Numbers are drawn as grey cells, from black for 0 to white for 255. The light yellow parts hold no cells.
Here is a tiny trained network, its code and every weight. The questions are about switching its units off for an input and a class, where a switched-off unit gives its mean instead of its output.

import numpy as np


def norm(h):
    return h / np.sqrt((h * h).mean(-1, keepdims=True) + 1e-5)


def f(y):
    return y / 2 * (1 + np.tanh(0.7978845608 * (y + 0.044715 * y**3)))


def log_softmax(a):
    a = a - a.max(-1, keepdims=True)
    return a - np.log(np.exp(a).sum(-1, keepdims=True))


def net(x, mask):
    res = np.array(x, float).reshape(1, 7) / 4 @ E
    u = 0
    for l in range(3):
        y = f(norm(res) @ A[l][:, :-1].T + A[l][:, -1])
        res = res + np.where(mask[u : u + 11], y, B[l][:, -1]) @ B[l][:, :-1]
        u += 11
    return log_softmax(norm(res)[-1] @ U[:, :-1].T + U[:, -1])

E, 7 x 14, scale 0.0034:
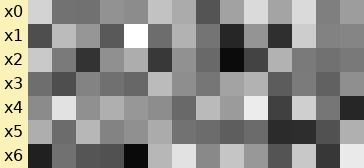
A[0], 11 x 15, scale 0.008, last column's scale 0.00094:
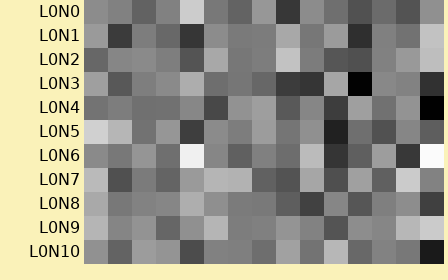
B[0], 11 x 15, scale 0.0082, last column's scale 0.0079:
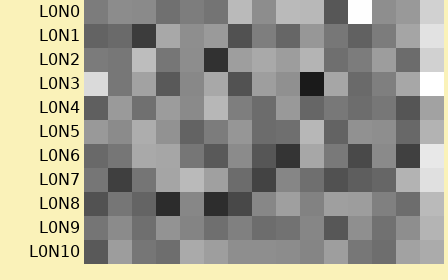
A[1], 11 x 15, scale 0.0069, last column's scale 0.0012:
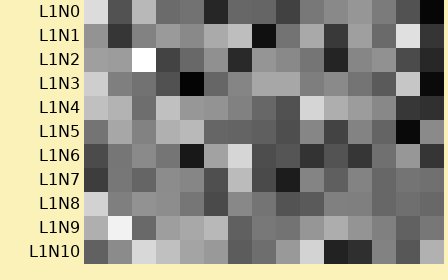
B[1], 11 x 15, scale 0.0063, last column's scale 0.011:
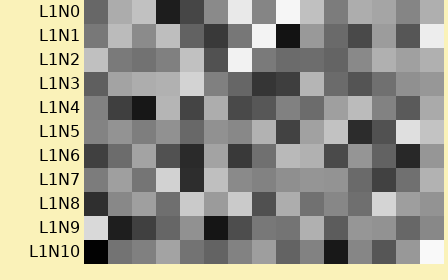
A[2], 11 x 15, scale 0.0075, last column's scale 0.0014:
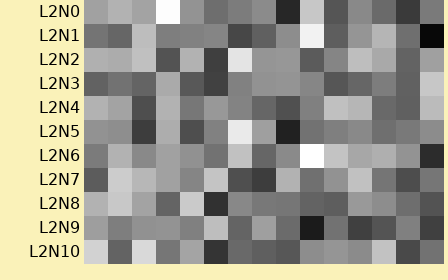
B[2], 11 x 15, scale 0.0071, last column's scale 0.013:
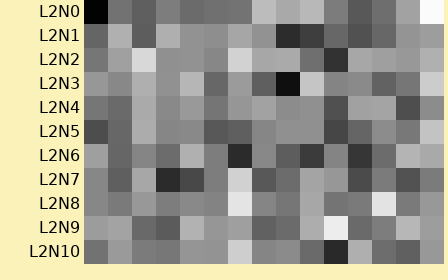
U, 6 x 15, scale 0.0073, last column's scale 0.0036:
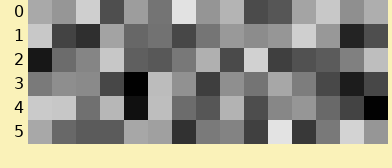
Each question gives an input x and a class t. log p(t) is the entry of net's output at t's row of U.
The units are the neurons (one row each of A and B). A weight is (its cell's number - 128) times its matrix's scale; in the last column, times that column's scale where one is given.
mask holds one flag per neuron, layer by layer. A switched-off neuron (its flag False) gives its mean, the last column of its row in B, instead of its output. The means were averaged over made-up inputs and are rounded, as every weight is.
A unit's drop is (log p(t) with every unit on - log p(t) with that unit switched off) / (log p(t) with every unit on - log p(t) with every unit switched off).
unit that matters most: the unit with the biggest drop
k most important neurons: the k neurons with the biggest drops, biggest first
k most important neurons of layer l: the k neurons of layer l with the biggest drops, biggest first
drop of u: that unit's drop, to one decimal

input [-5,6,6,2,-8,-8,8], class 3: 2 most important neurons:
(L1N6; L0N0)
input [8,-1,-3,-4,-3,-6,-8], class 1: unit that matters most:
L1N4
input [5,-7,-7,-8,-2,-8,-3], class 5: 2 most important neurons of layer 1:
(L1N10; L1N1)
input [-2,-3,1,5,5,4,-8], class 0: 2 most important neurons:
(L0N3; L1N0)
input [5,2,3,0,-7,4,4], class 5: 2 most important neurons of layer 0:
(L0N6; L0N0)
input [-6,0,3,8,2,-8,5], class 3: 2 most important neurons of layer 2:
(L2N0; L2N7)
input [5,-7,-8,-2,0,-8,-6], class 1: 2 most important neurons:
(L0N6; L1N1)
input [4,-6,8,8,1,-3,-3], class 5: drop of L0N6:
0.1
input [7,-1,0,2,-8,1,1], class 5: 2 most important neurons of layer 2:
(L2N9; L2N0)
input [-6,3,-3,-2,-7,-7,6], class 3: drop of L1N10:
0.2
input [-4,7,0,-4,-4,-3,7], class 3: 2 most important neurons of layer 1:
(L1N6; L1N10)
